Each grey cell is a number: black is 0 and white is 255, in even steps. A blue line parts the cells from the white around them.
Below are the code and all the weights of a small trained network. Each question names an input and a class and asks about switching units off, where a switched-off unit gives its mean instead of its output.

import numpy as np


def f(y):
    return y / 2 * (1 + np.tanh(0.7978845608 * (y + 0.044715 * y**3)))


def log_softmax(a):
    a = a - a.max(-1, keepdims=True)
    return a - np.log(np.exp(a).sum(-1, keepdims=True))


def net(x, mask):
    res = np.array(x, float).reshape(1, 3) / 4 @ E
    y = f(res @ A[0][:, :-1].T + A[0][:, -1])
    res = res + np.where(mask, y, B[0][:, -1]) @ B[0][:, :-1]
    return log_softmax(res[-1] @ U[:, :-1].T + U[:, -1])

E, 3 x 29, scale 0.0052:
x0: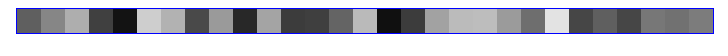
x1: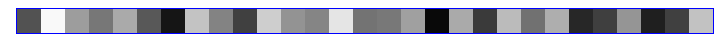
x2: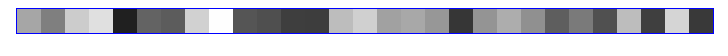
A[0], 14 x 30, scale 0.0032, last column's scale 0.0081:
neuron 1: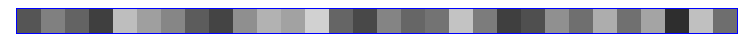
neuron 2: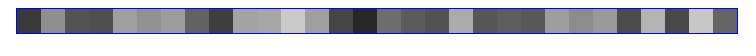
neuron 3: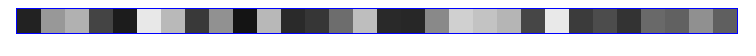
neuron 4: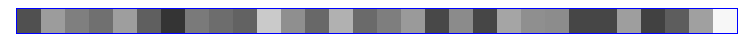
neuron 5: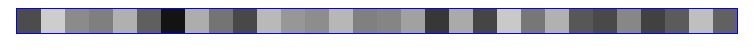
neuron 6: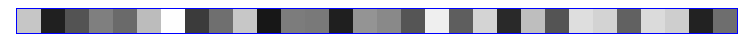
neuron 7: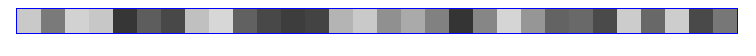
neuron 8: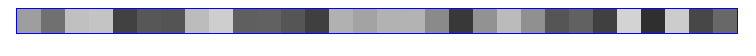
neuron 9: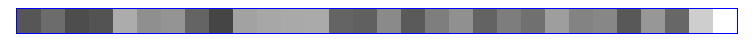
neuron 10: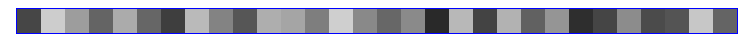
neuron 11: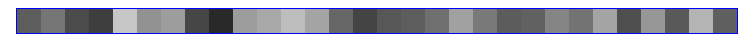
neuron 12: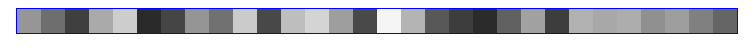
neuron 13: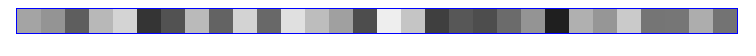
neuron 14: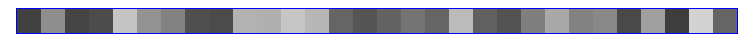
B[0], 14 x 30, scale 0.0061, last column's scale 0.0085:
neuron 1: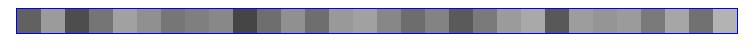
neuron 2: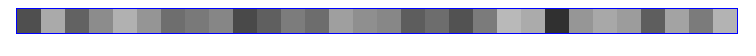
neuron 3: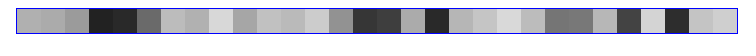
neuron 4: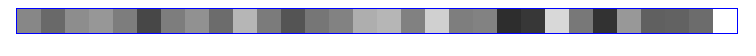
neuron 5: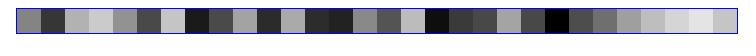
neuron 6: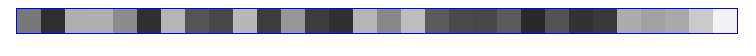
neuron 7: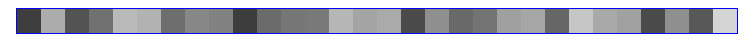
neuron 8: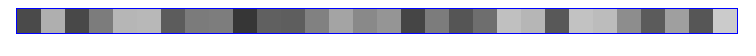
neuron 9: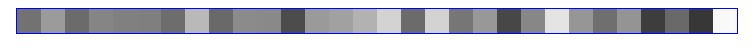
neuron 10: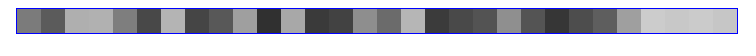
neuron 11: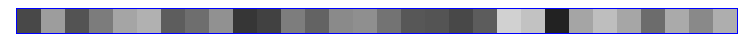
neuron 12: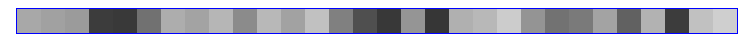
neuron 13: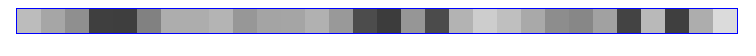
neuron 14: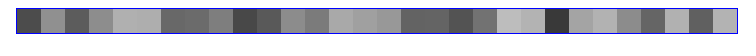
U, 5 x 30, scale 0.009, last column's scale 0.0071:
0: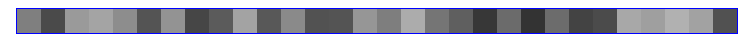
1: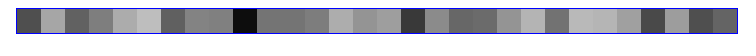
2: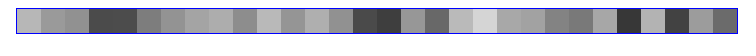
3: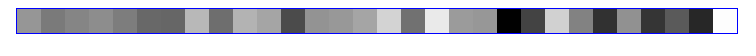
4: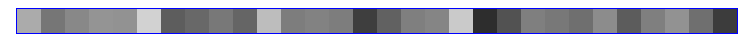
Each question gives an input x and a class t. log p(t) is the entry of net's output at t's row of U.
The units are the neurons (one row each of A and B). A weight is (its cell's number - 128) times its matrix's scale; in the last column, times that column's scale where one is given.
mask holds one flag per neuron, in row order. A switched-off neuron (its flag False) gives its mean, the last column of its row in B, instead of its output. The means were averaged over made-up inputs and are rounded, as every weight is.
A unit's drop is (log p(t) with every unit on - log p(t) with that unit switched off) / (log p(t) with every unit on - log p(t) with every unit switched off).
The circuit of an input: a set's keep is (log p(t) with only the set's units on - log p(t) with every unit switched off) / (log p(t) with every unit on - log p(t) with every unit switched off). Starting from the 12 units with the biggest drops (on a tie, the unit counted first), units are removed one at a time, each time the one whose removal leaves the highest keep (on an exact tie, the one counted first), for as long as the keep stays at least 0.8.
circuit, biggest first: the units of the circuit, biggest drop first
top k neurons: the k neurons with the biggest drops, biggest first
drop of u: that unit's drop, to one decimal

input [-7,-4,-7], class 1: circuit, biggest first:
(neuron 11)
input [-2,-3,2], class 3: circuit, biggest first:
(neuron 5; neuron 11)
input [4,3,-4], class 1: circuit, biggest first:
(neuron 13; neuron 6)
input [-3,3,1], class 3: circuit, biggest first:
(neuron 6; neuron 4; neuron 11)
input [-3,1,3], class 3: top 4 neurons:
(neuron 3; neuron 11; neuron 14; neuron 2)
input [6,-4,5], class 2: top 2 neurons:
(neuron 3; neuron 9)
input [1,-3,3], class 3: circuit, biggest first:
(neuron 5; neuron 11)
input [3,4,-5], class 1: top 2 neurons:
(neuron 6; neuron 14)
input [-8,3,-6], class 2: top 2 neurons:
(neuron 13; neuron 12)
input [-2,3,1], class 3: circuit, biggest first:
(neuron 6; neuron 4; neuron 11)
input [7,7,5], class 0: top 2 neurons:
(neuron 5; neuron 10)
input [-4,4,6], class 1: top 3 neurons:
(neuron 8; neuron 7; neuron 6)
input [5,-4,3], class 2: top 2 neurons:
(neuron 3; neuron 5)
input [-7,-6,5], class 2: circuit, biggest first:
(neuron 12)
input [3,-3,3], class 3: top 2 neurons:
(neuron 5; neuron 10)
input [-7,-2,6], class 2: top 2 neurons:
(neuron 12; neuron 13)
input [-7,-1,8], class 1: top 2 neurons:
(neuron 7; neuron 8)
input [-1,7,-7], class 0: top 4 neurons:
(neuron 5; neuron 10; neuron 4; neuron 7)
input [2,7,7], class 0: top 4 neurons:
(neuron 5; neuron 10; neuron 4; neuron 9)
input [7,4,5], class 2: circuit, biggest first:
(neuron 3)
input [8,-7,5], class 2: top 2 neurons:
(neuron 3; neuron 5)
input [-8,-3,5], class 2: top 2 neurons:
(neuron 12; neuron 13)
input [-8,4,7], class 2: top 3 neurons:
(neuron 13; neuron 12; neuron 9)
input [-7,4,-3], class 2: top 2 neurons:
(neuron 13; neuron 12)
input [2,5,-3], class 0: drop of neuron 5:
0.2
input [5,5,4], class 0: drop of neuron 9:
0.1
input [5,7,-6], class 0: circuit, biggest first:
(neuron 5)
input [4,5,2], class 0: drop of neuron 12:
0.1
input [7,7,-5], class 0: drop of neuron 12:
0.3
